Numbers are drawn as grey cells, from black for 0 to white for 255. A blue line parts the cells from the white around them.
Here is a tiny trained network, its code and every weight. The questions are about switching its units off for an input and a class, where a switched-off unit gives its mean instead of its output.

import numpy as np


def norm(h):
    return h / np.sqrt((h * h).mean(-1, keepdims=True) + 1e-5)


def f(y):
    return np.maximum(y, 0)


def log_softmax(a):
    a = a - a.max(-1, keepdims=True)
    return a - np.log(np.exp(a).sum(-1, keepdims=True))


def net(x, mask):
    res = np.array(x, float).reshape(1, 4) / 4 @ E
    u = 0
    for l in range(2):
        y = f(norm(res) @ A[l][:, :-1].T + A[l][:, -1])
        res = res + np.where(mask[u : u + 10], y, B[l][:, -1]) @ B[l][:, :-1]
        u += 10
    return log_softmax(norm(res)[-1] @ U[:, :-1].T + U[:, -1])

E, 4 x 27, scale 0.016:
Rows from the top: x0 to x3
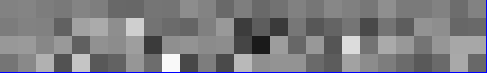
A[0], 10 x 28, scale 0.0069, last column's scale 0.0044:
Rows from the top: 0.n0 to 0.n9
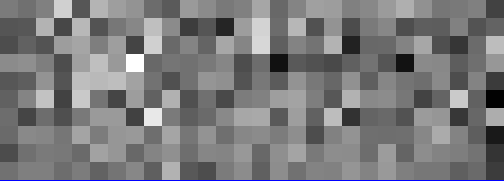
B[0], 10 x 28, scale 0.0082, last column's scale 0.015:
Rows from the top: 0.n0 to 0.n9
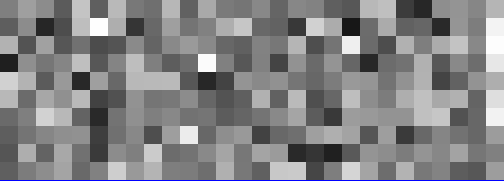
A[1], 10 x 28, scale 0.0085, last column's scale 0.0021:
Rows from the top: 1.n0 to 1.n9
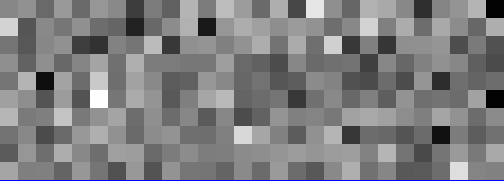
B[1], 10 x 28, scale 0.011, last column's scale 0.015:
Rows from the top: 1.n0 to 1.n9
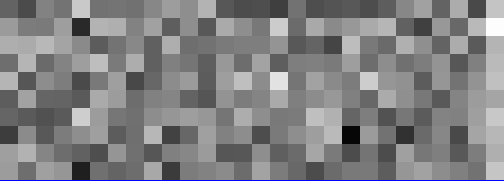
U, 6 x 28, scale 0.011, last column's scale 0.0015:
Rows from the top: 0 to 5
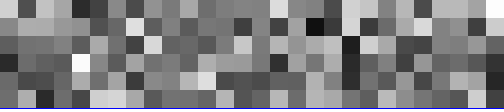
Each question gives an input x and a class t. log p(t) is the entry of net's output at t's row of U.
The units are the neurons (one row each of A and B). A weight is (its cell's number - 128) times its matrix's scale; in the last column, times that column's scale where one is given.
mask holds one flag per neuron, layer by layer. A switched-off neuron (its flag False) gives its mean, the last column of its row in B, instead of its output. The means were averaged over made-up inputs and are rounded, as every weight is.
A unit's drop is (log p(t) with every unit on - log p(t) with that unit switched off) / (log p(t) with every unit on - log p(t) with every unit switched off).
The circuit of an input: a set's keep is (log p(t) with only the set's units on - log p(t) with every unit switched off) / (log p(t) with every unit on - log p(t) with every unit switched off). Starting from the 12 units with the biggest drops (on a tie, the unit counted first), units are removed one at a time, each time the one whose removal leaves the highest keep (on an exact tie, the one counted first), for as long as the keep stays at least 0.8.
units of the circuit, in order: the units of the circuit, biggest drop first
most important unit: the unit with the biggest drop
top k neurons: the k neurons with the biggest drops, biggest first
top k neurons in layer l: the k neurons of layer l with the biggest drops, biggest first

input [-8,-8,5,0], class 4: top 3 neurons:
0.n2, 1.n0, 0.n5
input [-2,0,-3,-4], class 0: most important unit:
0.n3
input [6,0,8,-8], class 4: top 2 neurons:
1.n0, 0.n3
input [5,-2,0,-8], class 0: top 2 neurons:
0.n1, 0.n3
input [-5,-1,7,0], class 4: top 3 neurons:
0.n2, 0.n5, 0.n6
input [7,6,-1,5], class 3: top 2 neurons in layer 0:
0.n1, 0.n2
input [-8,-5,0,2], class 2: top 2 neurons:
0.n2, 0.n6
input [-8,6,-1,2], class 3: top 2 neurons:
0.n3, 1.n1
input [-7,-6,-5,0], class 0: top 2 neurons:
0.n2, 0.n6
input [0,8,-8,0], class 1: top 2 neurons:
0.n6, 0.n2
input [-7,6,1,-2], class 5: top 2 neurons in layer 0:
0.n6, 0.n5
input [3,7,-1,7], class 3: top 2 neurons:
0.n1, 0.n2
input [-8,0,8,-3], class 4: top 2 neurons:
0.n3, 1.n0
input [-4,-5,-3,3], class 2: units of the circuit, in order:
0.n1
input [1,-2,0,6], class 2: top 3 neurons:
0.n1, 0.n2, 0.n6
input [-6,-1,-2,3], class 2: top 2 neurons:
0.n1, 0.n3
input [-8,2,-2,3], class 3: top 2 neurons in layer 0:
0.n1, 0.n5
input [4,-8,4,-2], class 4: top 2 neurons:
1.n0, 0.n2
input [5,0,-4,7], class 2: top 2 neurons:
0.n1, 0.n3
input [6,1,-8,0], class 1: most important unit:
0.n6
